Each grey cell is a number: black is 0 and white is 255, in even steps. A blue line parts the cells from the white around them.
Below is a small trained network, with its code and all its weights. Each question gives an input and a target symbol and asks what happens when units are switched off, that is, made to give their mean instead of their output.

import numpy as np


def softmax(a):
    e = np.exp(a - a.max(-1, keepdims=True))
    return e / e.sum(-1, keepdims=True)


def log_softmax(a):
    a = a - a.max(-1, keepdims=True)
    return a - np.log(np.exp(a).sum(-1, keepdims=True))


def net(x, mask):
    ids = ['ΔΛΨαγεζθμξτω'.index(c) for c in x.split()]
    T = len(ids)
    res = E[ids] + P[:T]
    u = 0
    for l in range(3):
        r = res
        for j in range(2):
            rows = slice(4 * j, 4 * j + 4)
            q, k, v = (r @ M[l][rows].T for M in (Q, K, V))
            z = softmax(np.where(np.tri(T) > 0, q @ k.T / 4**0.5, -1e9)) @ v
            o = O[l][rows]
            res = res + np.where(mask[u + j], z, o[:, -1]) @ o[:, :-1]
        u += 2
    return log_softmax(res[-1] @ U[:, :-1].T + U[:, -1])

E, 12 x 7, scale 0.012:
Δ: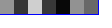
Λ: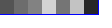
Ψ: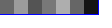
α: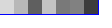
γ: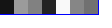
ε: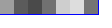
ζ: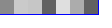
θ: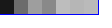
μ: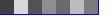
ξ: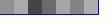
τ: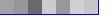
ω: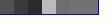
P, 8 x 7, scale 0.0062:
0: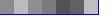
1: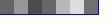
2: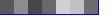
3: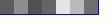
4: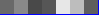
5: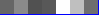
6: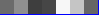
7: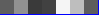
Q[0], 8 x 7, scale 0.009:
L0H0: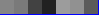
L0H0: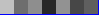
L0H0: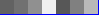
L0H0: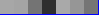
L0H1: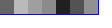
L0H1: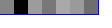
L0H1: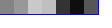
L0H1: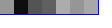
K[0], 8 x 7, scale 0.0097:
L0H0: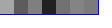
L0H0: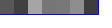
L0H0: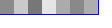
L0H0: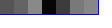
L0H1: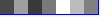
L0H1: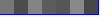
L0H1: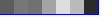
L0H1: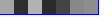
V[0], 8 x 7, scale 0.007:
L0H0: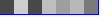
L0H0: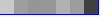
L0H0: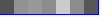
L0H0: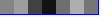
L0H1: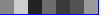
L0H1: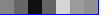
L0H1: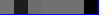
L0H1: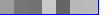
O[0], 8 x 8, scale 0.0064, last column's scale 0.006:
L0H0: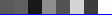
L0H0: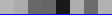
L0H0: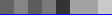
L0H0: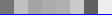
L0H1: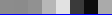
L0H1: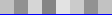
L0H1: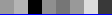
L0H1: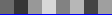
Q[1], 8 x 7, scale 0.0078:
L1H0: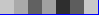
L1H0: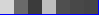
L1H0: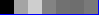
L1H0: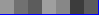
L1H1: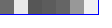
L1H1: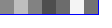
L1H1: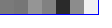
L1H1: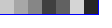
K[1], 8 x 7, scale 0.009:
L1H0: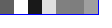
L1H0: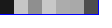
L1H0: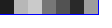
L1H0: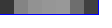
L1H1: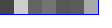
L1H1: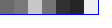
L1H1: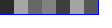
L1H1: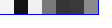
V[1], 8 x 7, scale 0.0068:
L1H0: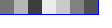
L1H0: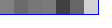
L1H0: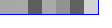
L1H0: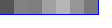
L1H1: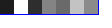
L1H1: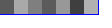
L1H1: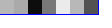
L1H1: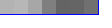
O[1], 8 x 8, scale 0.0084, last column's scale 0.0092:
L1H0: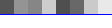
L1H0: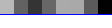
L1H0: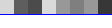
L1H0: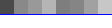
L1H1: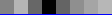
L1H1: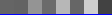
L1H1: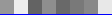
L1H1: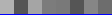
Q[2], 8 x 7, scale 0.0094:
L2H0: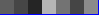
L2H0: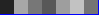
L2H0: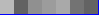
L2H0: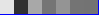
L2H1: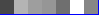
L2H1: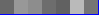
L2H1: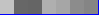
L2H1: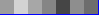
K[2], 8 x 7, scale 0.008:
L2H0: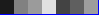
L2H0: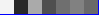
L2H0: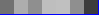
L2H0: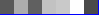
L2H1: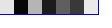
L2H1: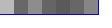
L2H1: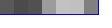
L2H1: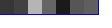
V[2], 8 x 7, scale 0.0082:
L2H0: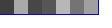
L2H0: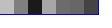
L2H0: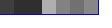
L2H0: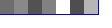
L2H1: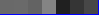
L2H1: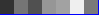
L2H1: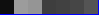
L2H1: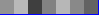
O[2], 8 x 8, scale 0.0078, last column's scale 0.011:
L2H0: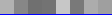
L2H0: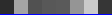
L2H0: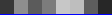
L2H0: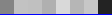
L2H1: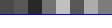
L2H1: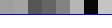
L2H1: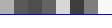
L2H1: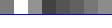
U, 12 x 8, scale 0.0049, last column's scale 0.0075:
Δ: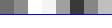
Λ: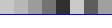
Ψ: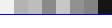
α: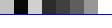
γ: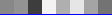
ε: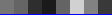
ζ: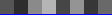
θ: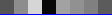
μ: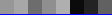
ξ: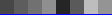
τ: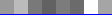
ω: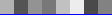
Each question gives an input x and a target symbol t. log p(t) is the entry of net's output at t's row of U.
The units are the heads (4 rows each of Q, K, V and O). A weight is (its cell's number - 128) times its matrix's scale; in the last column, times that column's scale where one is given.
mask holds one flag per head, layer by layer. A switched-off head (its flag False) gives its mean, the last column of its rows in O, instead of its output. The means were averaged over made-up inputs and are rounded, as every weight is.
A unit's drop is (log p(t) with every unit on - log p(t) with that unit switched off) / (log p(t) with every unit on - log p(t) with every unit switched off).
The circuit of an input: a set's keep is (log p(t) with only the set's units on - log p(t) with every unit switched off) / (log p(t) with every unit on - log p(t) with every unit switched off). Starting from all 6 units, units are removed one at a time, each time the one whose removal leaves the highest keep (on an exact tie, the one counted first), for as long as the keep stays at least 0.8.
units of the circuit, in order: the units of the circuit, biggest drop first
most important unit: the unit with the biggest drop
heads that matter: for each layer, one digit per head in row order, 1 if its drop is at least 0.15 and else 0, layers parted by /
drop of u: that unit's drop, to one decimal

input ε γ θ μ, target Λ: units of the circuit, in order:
(L2H1 L0H1)
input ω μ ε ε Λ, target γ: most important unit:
L2H0
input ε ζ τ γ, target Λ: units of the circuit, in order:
(L2H1 L0H1 L1H1)
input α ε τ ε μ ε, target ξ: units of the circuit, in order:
(L2H0 L2H1 L1H0 L0H0)
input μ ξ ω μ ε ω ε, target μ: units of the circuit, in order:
(L0H1 L2H1 L1H1)
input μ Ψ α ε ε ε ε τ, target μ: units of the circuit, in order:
(L2H1 L0H1 L1H1)
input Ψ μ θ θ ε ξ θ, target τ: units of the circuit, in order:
(L0H1 L1H1 L2H0)
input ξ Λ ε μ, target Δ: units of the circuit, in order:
(L0H1 L0H0 L1H1 L2H0)
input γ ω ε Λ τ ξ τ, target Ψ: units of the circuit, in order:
(L2H0 L1H1 L0H1)
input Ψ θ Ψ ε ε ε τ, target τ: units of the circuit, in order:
(L0H1 L1H1 L2H1)
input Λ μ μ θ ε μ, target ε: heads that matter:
01 / 00 / 10
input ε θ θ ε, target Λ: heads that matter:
01 / 00 / 01
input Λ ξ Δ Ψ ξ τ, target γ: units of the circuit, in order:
(L0H1 L1H0)
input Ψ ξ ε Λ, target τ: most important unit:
L0H1
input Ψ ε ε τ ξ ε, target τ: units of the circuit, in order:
(L0H1 L1H1 L2H0)
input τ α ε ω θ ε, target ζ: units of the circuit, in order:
(L0H1 L1H1 L2H0)
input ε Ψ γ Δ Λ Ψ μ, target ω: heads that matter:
11 / 11 / 00
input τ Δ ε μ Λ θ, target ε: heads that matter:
01 / 11 / 00
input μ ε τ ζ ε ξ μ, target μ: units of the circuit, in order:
(L2H1 L0H1 L1H1)
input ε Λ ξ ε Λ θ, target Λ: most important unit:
L2H1
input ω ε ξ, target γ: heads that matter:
10 / 00 / 10
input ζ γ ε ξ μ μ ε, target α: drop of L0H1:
0.2
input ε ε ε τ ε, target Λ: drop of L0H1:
0.2
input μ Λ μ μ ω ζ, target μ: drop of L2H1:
0.5
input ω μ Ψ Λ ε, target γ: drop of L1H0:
0.1
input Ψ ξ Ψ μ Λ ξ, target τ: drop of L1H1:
0.1
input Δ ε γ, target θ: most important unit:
L0H0
